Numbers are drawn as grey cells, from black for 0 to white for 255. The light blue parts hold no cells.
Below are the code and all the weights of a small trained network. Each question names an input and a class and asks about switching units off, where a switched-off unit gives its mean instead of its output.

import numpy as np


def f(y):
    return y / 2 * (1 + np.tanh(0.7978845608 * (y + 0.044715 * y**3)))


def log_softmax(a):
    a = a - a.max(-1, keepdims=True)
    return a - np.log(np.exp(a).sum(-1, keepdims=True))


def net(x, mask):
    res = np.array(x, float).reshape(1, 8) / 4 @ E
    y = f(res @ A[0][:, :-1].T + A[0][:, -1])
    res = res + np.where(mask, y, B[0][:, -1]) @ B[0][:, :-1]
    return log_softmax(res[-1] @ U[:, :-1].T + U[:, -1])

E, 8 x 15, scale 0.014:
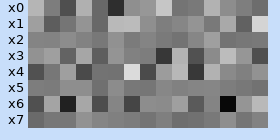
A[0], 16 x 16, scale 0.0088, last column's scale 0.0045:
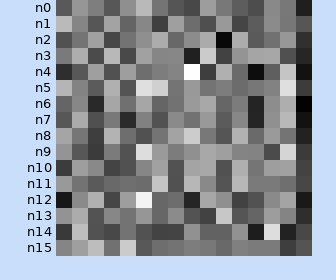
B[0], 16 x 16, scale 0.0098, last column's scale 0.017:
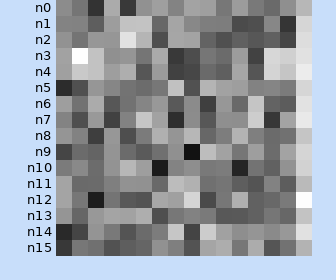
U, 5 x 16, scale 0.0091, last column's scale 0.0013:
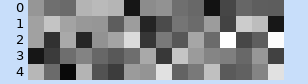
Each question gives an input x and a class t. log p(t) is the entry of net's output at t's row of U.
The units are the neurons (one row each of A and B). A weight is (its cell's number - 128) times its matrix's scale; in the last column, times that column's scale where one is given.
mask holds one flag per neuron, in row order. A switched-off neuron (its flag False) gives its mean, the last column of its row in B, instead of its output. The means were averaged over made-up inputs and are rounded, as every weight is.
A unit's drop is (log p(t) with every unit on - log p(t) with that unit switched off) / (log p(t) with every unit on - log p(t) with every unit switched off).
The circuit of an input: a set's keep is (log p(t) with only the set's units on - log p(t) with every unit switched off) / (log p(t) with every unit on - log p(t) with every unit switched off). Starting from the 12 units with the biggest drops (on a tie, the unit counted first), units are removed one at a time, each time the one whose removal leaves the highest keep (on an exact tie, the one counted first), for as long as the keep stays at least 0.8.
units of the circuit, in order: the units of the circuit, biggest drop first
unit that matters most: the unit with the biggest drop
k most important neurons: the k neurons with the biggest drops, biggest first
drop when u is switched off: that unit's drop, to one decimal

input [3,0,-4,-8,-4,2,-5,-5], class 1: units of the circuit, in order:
n4
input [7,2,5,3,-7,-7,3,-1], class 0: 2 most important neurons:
n1, n12
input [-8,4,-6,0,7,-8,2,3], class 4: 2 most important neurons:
n12, n0
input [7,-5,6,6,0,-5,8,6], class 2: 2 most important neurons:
n7, n6
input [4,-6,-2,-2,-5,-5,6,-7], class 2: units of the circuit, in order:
n7, n6
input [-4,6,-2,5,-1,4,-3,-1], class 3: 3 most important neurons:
n4, n5, n9
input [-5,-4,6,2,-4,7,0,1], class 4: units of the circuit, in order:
n12, n10
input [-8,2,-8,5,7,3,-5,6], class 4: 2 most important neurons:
n12, n0
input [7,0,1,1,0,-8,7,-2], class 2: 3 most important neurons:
n7, n6, n12
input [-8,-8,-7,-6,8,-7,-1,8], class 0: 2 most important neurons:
n2, n10
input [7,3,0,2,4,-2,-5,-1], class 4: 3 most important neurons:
n7, n6, n11
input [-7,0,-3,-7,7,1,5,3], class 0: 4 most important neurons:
n2, n10, n3, n8
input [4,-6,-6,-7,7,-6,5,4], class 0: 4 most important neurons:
n10, n2, n3, n11
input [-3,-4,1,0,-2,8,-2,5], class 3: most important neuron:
n7
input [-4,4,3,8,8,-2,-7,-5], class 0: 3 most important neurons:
n2, n4, n10
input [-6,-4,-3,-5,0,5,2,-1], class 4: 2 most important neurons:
n12, n3
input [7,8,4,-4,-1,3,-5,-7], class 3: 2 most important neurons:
n12, n5
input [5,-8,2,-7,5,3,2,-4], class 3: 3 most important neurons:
n14, n3, n15
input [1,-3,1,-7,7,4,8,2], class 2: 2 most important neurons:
n7, n6
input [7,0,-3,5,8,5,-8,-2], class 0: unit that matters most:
n11
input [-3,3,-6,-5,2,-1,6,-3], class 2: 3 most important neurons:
n7, n6, n3
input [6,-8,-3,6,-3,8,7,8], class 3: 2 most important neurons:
n14, n4
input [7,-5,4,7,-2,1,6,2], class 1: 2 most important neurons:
n3, n12
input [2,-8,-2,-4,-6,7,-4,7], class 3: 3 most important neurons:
n15, n14, n2
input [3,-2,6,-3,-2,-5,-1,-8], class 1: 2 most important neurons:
n12, n0
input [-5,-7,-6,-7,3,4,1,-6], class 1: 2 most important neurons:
n4, n5
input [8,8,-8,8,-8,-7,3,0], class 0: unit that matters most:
n1
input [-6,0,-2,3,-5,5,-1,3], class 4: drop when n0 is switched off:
0.1
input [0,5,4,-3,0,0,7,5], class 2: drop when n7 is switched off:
0.5
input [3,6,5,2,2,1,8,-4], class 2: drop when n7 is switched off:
0.6
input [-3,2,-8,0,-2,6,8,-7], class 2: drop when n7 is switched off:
0.5
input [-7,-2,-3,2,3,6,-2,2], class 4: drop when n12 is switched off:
0.4
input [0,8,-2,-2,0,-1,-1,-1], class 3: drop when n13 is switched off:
0.0
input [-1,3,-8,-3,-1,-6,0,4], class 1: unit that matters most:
n14
